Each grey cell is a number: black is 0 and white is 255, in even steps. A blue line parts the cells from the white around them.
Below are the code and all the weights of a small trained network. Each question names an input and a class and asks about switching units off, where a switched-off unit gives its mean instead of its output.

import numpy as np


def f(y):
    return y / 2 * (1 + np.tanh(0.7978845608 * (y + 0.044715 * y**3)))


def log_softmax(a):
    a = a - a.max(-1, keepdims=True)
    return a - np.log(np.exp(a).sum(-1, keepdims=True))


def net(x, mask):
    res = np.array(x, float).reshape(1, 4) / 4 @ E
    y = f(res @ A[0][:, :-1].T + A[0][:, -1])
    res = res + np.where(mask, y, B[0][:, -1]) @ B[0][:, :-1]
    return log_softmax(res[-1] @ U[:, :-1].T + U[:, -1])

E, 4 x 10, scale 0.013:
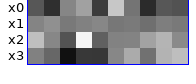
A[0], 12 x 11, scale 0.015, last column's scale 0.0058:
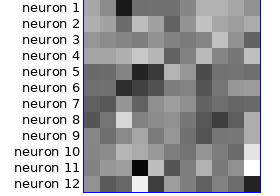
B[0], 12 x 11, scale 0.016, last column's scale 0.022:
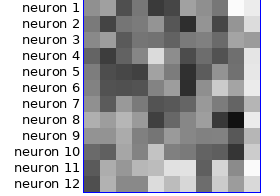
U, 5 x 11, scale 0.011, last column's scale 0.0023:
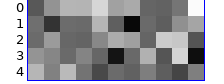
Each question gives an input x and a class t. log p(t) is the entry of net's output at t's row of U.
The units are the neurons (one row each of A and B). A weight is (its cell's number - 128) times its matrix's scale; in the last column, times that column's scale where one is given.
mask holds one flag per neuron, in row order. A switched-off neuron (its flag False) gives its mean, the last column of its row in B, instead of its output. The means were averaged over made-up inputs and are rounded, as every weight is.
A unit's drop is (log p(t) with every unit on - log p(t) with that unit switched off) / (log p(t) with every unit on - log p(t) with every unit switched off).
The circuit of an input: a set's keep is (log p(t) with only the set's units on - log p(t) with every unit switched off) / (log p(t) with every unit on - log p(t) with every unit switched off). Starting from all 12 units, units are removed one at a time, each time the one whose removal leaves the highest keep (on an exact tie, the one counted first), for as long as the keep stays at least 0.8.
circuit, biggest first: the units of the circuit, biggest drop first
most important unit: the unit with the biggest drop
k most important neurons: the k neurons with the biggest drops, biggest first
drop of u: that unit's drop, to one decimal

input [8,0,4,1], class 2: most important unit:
neuron 12
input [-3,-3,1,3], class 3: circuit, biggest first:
neuron 12; neuron 1
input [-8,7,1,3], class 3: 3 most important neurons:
neuron 2; neuron 1; neuron 12
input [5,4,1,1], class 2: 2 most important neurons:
neuron 12; neuron 2
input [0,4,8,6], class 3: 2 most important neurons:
neuron 11; neuron 1
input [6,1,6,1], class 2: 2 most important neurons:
neuron 8; neuron 10
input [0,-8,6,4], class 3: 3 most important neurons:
neuron 11; neuron 1; neuron 2
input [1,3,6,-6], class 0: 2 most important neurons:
neuron 12; neuron 5
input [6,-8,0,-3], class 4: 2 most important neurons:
neuron 11; neuron 8
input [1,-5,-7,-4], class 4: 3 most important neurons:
neuron 8; neuron 12; neuron 7
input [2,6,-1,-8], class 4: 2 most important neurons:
neuron 8; neuron 11
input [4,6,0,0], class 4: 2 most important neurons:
neuron 11; neuron 4
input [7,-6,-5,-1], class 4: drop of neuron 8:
0.7
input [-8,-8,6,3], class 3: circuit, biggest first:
neuron 1
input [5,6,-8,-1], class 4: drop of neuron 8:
0.8
